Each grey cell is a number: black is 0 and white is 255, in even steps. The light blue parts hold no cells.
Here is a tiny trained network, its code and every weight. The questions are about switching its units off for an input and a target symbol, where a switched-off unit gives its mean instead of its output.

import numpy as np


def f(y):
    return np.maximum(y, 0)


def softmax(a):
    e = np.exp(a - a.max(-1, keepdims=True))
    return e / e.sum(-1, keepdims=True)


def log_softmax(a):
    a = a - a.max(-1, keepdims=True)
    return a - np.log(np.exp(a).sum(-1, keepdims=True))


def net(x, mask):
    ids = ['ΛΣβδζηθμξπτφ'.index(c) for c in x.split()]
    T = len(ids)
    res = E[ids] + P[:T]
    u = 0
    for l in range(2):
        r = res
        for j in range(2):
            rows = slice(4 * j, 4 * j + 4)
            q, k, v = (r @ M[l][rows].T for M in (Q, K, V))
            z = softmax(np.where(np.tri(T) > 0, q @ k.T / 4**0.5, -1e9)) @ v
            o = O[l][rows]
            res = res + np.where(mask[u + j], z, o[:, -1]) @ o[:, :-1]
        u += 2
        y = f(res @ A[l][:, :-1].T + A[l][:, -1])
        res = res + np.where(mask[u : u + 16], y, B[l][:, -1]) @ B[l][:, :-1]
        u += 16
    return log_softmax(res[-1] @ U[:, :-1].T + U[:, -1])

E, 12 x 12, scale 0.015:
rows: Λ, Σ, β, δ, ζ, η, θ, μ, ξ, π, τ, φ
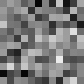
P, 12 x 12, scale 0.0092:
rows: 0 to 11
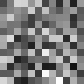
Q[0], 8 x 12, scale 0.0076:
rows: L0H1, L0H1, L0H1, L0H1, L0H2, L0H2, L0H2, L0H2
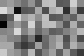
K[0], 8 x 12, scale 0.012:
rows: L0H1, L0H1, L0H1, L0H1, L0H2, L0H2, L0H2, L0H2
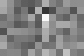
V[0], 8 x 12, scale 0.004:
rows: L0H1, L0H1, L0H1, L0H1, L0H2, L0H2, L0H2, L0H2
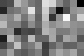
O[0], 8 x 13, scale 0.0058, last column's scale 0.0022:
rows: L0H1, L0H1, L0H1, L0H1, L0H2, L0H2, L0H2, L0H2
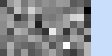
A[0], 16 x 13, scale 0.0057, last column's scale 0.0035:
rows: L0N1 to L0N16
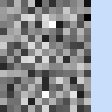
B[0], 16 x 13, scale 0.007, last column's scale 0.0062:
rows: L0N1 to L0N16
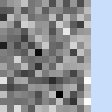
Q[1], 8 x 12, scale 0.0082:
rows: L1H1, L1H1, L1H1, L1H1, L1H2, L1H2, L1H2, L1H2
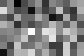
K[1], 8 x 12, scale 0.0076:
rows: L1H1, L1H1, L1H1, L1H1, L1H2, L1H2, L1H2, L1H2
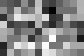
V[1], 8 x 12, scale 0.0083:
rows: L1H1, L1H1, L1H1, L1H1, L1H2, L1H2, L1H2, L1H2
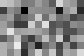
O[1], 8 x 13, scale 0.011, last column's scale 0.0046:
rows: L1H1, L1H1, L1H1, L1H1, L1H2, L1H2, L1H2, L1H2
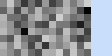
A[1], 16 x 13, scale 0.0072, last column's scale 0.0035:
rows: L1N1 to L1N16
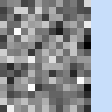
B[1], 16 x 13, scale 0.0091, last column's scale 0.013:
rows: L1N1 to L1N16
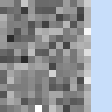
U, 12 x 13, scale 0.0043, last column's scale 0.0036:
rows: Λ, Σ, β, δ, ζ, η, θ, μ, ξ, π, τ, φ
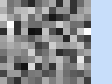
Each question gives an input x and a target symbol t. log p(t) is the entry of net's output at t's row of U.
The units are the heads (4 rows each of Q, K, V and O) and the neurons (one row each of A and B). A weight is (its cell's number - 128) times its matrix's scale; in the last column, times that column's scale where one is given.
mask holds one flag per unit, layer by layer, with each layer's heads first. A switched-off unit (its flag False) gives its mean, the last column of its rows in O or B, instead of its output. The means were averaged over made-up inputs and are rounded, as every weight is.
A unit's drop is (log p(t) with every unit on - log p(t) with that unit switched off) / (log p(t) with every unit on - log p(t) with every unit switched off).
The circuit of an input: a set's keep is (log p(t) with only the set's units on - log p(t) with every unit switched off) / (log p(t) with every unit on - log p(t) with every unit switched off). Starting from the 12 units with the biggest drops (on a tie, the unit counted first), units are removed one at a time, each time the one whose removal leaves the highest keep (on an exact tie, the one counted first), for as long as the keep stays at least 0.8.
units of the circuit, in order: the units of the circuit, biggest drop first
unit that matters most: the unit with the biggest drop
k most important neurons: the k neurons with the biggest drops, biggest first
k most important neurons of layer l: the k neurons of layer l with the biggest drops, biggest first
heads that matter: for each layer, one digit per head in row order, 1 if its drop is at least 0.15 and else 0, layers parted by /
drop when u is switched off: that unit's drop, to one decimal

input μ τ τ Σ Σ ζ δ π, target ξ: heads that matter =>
00 / 00
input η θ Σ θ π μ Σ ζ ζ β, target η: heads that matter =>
00 / 10
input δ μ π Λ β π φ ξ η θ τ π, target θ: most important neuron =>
(L0N12)
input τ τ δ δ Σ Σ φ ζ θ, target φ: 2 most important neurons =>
(L1N6 L0N13)
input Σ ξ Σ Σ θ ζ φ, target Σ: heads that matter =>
00 / 01
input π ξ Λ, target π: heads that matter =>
00 / 11
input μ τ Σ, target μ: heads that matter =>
00 / 11
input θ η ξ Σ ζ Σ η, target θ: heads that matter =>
00 / 01
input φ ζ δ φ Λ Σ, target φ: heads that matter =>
00 / 11
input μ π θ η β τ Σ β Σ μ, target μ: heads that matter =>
00 / 11
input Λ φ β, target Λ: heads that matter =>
00 / 01
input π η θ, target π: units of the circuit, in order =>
(L1H2 L1H1)
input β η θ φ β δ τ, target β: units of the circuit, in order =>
(L1H2 L0N12 L0H2)
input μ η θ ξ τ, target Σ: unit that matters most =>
L1N10
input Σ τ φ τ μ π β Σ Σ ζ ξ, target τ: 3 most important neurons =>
(L1N2 L0N14 L0N9)
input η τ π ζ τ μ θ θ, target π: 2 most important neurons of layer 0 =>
(L0N4 L0N5)
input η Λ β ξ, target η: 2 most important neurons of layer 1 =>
(L1N5 L1N12)
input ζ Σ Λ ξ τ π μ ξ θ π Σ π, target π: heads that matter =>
00 / 10
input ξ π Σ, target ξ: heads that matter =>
00 / 01
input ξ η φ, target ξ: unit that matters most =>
L1H2
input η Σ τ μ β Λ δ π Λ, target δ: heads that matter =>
00 / 10
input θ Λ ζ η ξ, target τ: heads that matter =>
00 / 11
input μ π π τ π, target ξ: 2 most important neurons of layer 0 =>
(L0N3 L0N12)
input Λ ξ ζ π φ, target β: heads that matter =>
00 / 01
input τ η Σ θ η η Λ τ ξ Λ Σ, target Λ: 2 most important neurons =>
(L0N4 L0N14)
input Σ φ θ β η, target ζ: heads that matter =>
00 / 00
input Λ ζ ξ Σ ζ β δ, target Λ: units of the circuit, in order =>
(L1H2)
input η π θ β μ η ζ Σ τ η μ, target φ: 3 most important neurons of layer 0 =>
(L0N7 L0N14 L0N3)
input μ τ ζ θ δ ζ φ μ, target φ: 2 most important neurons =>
(L1N6 L0N7)
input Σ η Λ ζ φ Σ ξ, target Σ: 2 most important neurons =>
(L1N10 L0N6)
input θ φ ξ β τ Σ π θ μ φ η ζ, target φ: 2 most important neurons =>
(L1N6 L0N13)
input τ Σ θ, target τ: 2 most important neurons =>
(L1N2 L0N10)
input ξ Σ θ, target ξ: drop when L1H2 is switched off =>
0.7
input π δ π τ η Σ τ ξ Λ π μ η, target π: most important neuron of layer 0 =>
(L0N12)
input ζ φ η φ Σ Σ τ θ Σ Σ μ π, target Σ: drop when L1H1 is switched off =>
0.2
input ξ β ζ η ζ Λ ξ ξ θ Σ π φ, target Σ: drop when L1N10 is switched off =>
0.3
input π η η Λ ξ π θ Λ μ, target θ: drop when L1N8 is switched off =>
0.5
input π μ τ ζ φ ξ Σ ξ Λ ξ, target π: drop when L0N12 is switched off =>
0.1
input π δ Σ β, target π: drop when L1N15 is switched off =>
0.0
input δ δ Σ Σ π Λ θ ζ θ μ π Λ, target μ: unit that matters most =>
L0N12
